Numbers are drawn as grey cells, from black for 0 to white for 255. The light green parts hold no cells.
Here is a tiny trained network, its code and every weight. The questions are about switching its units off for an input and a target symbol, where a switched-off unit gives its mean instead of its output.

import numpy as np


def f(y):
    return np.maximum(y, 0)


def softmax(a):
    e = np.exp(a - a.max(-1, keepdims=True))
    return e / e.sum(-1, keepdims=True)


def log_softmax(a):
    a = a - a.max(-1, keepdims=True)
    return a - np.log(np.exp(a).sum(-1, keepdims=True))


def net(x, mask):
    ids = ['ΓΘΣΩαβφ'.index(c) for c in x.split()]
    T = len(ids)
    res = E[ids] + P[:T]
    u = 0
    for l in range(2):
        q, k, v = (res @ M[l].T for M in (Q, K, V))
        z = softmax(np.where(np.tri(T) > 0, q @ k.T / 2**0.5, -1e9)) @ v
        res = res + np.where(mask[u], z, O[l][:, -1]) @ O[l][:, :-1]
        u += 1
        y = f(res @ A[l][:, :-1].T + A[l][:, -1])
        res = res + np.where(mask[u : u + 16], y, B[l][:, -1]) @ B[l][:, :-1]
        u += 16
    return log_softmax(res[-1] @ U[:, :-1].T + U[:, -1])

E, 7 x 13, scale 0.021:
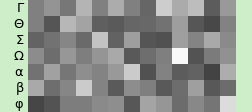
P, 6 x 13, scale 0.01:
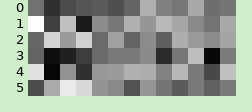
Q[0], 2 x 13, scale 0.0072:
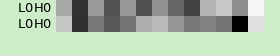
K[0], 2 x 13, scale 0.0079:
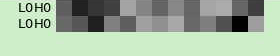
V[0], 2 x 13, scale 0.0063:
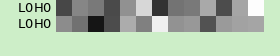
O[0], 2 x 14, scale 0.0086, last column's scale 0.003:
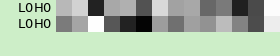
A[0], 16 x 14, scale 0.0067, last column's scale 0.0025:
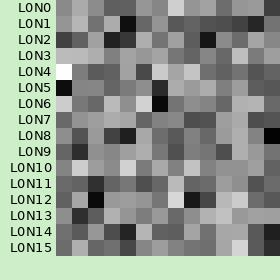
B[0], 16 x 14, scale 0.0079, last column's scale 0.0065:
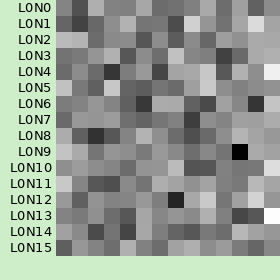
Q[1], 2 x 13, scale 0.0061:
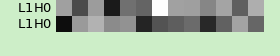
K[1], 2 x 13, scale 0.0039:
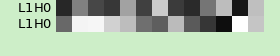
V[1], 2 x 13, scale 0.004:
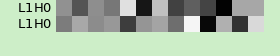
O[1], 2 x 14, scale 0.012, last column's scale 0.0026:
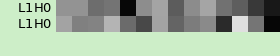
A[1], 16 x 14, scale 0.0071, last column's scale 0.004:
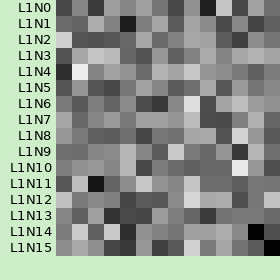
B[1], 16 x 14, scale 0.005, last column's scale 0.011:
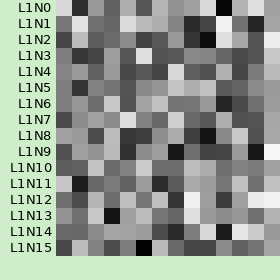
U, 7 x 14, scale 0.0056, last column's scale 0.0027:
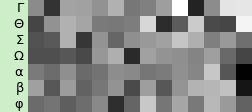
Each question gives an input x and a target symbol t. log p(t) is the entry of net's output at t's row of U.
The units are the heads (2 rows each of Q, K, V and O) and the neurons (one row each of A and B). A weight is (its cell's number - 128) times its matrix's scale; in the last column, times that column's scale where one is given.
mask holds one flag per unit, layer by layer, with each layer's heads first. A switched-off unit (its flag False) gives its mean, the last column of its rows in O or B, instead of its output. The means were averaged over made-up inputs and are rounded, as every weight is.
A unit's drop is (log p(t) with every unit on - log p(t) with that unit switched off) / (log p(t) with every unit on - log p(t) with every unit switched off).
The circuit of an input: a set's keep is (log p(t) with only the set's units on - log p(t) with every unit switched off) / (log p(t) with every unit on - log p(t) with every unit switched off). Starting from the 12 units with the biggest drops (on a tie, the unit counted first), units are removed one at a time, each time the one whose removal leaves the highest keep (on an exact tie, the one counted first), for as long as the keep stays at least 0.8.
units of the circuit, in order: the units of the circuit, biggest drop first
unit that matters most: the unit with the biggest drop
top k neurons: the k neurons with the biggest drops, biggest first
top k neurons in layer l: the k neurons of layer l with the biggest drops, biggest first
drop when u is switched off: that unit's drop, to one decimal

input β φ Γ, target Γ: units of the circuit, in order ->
L1N14
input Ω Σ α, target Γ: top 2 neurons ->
L1N0; L0N1
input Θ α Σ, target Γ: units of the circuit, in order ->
L0N12; L0H0; L1N2
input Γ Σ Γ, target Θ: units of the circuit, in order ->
L1N4; L0N10
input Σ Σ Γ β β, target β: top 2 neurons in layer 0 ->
L0N8; L0N2
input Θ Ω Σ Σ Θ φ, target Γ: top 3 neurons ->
L1N0; L1N2; L0N5
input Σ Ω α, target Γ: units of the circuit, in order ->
L1N0; L0N1
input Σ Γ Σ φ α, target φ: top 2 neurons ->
L0N4; L1N8
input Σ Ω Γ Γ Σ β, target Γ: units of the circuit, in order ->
L1N2; L0N1
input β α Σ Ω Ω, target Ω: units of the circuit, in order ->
L0H0; L1N2; L0N4
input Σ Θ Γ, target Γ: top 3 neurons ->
L1N14; L1N2; L1N0
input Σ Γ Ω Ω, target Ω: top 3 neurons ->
L1N2; L1N11; L0N4
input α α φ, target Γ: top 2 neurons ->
L1N2; L0N5
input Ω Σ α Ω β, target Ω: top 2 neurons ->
L1N2; L0N4
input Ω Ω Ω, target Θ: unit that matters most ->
L0N6
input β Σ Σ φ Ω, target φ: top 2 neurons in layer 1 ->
L1N8; L1N2
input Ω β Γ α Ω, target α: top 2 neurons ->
L1N1; L1N8
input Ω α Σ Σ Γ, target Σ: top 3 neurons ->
L1N12; L1N15; L1N2
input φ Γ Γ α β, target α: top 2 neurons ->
L1N1; L1N8
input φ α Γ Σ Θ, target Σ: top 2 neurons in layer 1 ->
L1N12; L1N2
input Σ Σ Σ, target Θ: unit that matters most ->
L1N12
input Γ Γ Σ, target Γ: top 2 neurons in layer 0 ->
L0N12; L0N6
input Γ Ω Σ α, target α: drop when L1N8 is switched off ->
0.2
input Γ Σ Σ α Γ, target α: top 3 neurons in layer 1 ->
L1N1; L1N8; L1N14
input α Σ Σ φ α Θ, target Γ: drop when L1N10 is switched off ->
0.0
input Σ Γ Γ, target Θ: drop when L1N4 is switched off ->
0.2
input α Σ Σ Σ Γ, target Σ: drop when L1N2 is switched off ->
0.1
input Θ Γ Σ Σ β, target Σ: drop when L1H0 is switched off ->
0.4
